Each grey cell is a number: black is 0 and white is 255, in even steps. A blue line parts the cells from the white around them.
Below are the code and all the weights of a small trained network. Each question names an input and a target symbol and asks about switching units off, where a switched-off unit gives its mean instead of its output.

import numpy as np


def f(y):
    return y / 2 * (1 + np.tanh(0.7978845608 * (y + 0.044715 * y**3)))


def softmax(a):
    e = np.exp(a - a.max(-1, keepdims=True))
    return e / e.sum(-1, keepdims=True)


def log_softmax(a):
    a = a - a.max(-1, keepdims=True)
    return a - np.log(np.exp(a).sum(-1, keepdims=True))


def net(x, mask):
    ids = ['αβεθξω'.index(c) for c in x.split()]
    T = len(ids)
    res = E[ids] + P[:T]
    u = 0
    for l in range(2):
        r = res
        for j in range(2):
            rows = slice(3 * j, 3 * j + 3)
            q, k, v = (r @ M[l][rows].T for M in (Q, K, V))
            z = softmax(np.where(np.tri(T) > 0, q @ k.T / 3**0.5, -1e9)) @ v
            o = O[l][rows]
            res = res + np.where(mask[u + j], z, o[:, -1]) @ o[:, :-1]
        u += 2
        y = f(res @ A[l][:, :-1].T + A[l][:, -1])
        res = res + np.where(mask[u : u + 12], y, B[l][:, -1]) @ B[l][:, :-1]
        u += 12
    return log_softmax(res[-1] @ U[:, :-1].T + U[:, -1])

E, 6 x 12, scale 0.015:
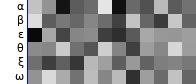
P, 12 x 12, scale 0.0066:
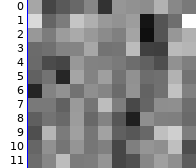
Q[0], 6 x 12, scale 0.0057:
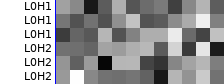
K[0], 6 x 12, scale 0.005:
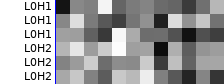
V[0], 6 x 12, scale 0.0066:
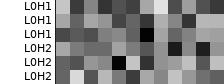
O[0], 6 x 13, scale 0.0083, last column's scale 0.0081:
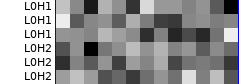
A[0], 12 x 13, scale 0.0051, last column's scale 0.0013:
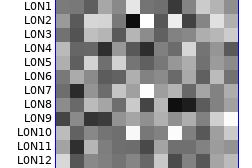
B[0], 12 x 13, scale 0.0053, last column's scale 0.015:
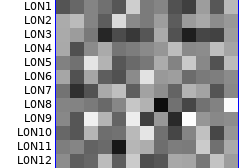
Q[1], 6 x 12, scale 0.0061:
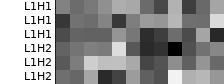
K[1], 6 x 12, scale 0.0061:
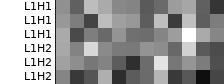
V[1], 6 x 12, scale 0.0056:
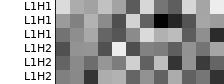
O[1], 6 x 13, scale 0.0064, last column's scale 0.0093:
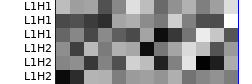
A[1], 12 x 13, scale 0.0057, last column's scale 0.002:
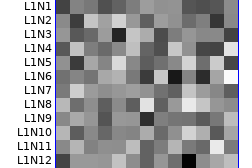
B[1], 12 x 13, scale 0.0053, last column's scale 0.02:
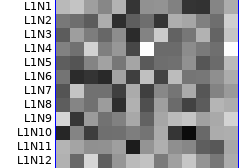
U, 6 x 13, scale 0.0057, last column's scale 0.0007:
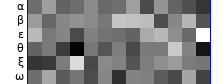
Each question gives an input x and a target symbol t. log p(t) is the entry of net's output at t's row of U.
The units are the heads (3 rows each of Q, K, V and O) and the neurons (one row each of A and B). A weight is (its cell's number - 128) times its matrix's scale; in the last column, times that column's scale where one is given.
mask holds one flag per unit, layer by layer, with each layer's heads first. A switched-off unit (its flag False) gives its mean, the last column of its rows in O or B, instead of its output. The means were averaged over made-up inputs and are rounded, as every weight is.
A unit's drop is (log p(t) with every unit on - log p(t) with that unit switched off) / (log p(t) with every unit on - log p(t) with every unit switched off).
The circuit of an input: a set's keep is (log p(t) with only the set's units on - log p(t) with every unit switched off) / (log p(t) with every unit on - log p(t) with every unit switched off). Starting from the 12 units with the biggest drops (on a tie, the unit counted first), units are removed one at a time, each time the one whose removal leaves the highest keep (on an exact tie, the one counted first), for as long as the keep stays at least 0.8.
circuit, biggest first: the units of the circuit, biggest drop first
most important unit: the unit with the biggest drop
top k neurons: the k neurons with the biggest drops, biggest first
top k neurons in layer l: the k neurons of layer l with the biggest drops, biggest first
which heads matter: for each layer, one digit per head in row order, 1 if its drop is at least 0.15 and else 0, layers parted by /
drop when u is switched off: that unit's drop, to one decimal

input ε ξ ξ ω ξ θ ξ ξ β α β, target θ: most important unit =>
L1H1
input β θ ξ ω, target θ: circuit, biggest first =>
L1H1; L0H1
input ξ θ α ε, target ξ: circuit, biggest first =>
L0H1; L0H2; L1H2; L0N8
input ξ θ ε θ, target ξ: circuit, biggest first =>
L0H1; L0H2; L1H2
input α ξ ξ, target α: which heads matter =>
01 / 01
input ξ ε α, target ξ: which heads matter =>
11 / 11
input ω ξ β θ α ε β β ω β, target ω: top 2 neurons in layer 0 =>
L0N2; L0N11
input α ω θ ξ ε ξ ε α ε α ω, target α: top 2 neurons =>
L0N9; L1N10
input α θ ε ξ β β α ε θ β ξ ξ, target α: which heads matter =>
11 / 01
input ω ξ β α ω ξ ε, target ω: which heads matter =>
11 / 10
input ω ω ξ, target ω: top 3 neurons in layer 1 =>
L1N8; L1N4; L1N10
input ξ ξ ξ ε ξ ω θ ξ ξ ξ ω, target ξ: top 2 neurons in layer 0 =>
L0N5; L0N8
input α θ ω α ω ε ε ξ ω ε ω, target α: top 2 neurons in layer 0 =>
L0N9; L0N5
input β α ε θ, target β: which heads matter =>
10 / 01
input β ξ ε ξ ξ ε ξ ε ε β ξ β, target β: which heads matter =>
10 / 01
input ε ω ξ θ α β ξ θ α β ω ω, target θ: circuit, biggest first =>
L1H1
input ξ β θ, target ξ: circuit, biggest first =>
L0H2; L0H1; L1H2
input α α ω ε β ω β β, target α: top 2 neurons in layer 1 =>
L1N3; L1N10
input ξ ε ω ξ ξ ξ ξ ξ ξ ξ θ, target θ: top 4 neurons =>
L0N3; L0N10; L0N9; L1N10
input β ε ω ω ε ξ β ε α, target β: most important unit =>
L1H2
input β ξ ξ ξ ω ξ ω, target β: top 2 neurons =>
L1N2; L0N9
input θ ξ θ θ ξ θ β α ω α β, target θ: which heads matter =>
10 / 10
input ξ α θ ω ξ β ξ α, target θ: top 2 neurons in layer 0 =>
L0N5; L0N10
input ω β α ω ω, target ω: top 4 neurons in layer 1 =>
L1N8; L1N7; L1N10; L1N4
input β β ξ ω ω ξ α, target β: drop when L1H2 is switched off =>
0.7
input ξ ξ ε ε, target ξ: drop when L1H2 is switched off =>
0.9
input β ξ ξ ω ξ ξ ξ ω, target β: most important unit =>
L0H1
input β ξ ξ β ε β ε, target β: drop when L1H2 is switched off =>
0.6
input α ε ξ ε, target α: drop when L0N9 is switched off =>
0.2
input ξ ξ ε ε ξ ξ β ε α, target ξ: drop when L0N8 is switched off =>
0.2
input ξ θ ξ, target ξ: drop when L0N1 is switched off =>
0.1
